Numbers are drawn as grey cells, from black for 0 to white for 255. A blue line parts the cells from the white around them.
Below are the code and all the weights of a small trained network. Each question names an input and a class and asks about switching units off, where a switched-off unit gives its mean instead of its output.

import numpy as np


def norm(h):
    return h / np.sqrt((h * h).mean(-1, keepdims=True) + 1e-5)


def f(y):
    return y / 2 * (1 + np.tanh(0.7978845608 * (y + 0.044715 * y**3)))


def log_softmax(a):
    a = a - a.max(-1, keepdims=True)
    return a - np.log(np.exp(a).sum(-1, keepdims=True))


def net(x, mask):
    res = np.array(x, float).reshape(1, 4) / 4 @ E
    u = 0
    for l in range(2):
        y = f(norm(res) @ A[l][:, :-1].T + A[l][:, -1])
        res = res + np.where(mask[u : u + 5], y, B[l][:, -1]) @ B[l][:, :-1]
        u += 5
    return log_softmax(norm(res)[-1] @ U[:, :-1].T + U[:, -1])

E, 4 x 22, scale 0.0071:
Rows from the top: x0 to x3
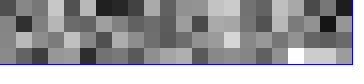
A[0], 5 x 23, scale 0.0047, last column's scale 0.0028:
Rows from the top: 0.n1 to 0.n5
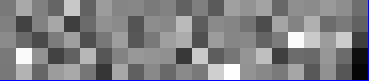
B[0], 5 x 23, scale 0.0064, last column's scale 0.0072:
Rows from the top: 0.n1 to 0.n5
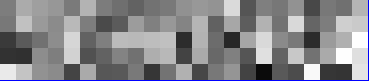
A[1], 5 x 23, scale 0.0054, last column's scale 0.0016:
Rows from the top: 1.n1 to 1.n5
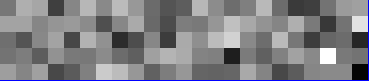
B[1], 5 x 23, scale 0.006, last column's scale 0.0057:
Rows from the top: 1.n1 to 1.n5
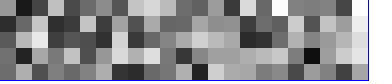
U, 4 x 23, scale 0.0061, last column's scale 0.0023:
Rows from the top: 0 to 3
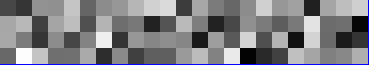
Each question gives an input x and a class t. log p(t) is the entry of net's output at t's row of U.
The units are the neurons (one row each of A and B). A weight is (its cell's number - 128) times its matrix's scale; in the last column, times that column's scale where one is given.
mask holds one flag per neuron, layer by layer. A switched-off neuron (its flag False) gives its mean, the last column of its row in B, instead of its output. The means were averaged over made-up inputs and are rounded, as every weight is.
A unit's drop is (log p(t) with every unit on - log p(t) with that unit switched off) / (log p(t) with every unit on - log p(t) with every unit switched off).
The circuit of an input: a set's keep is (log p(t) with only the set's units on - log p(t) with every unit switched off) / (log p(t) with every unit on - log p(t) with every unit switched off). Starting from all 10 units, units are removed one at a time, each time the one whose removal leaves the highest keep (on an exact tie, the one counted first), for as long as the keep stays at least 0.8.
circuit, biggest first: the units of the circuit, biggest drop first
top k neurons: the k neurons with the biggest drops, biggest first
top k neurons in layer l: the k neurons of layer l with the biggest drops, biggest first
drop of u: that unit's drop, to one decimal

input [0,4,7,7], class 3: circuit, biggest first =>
[0.n5]
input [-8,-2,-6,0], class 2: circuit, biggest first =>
[1.n5 0.n4]
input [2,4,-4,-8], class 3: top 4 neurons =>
[1.n3 0.n3 0.n4 1.n4]
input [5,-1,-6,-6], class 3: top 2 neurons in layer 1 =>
[1.n3 1.n4]
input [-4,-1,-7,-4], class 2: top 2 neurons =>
[1.n5 0.n3]
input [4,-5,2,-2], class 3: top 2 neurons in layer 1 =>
[1.n4 1.n1]
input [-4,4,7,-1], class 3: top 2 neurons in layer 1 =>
[1.n2 1.n4]
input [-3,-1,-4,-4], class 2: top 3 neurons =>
[0.n3 1.n5 0.n2]
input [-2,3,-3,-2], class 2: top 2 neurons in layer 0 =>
[0.n4 0.n3]
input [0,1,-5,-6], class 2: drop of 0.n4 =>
0.0
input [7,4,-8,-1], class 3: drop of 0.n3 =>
0.1
